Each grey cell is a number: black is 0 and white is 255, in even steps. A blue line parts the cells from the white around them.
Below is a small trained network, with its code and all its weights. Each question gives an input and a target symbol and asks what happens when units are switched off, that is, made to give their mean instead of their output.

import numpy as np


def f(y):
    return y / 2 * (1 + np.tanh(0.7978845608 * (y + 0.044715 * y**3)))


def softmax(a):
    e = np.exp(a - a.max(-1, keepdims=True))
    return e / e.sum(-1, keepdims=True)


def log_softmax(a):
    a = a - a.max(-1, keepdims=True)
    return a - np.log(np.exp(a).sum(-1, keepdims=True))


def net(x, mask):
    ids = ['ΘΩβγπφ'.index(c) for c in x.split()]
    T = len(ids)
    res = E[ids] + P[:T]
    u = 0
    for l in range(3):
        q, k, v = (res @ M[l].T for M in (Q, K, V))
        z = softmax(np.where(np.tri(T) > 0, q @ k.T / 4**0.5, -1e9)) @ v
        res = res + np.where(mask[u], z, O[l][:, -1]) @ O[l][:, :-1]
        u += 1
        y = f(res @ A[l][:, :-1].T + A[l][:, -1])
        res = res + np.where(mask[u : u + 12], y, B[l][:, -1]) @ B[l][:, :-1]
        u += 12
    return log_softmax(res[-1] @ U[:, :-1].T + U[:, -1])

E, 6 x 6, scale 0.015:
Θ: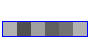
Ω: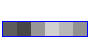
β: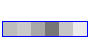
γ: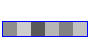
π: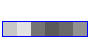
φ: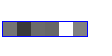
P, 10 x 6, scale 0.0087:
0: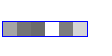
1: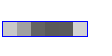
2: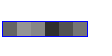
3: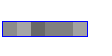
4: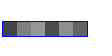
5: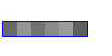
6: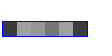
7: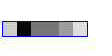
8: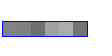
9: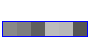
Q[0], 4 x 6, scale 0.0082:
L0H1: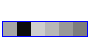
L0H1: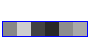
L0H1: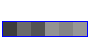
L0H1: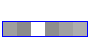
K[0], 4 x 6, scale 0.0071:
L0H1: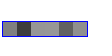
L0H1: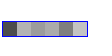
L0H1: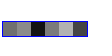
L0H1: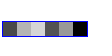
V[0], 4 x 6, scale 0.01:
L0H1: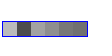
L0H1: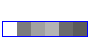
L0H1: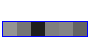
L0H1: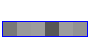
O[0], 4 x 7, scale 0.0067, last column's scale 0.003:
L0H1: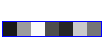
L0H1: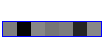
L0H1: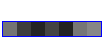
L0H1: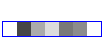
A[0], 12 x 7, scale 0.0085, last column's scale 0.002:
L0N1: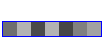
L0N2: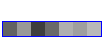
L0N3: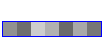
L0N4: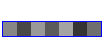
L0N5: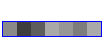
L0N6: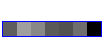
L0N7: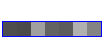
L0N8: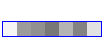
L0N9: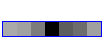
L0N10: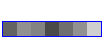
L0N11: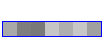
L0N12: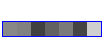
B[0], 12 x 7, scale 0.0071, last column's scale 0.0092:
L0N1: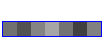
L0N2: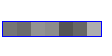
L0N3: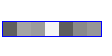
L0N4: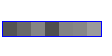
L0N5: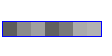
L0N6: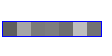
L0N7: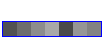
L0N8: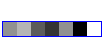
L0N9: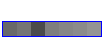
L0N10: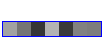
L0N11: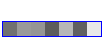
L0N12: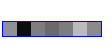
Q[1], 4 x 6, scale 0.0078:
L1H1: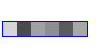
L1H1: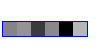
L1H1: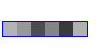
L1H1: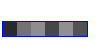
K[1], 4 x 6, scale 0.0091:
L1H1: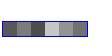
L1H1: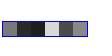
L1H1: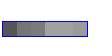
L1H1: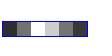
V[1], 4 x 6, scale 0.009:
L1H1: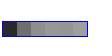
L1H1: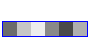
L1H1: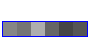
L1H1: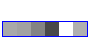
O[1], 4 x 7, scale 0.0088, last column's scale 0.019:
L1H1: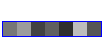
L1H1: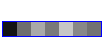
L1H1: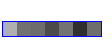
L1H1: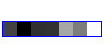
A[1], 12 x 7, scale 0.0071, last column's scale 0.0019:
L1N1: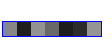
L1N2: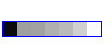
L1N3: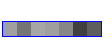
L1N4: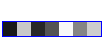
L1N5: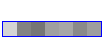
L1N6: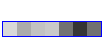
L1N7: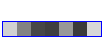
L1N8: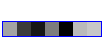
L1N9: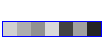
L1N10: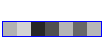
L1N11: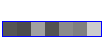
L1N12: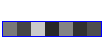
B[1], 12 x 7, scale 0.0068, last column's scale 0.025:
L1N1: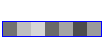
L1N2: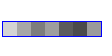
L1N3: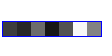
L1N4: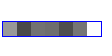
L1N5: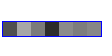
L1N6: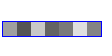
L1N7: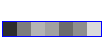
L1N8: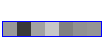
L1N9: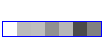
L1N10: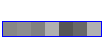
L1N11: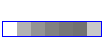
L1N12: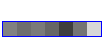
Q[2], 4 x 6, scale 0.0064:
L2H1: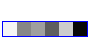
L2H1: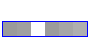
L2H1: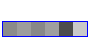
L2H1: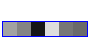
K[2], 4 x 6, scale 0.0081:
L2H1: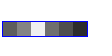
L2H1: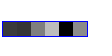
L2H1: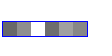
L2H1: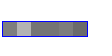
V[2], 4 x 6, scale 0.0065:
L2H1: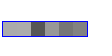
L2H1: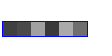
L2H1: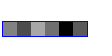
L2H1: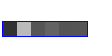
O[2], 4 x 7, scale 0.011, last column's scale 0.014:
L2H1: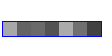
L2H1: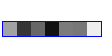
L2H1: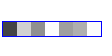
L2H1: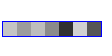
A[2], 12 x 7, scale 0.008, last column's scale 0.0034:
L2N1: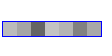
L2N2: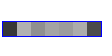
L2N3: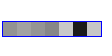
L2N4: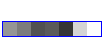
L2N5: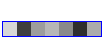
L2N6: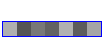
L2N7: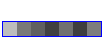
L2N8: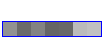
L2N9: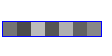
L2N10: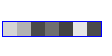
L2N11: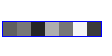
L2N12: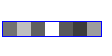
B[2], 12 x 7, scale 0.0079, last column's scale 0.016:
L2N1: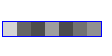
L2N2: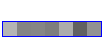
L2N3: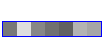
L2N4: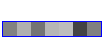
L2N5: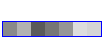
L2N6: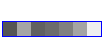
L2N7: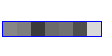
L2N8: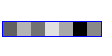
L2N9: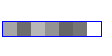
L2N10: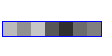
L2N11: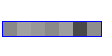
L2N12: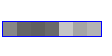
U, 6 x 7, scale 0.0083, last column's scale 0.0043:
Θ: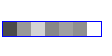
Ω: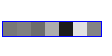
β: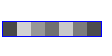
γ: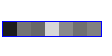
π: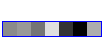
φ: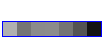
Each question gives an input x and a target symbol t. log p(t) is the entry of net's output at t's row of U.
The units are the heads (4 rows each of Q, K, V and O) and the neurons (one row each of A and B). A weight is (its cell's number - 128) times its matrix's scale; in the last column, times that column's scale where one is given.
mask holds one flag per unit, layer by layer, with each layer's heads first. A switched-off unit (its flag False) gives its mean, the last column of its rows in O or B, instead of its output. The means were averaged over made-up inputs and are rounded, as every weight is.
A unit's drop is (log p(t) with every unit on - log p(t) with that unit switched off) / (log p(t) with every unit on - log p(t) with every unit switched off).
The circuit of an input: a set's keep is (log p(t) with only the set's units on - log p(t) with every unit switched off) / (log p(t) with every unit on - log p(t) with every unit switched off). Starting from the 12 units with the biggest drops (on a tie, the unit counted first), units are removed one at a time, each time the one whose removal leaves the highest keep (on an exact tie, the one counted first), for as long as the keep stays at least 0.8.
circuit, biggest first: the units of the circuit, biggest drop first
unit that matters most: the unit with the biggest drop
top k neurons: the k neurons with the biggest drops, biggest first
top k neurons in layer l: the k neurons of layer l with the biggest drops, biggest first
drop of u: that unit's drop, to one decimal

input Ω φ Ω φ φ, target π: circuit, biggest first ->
[L1H1]
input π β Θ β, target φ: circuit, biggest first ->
[L1H1, L0N8, L2H1, L1N4]
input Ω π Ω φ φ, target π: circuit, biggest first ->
[L1H1, L0N9]
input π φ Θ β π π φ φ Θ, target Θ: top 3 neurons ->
[L1N4, L2N7, L1N1]
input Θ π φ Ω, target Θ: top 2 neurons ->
[L1N11, L1N3]
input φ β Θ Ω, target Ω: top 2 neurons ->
[L2N5, L1N2]
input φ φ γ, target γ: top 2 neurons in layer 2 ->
[L2N12, L2N9]
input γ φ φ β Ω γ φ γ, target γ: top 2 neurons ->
[L1N11, L1N4]
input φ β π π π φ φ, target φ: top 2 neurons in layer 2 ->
[L2N9, L2N7]
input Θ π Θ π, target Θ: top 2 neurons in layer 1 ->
[L1N11, L1N3]
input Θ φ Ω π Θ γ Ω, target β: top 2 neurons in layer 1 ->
[L1N2, L1N7]
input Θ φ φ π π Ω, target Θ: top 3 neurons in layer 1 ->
[L1N11, L1N4, L1N3]
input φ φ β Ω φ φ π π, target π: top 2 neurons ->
[L0N8, L1N10]
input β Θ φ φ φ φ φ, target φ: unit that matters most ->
L0N11
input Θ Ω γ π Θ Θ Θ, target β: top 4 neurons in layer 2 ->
[L2N9, L2N12, L2N2, L2N3]
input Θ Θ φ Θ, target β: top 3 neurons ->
[L2N12, L0N3, L0N7]
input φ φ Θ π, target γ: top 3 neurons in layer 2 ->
[L2N12, L2N9, L2N5]
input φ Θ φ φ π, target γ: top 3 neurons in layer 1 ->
[L1N11, L1N7, L1N8]
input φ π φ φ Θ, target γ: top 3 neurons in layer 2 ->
[L2N9, L2N3, L2N5]
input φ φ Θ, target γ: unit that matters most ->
L1N8
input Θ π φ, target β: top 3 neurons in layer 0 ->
[L0N7, L0N3, L0N11]
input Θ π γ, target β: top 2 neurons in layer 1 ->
[L1N4, L1N12]
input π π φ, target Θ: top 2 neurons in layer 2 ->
[L2N7, L2N1]
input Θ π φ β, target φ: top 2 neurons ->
[L0N8, L0N11]
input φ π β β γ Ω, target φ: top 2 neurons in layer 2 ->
[L2N7, L2N9]
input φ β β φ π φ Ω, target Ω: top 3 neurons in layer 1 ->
[L1N2, L1N11, L1N7]
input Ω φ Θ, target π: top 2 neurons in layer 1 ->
[L1N7, L1N1]
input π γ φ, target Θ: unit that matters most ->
L1H1
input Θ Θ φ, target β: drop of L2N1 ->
-0.1
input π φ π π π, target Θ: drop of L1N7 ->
0.3
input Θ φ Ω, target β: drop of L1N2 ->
0.3
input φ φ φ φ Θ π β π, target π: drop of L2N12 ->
0.2
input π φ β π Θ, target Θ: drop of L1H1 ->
0.2
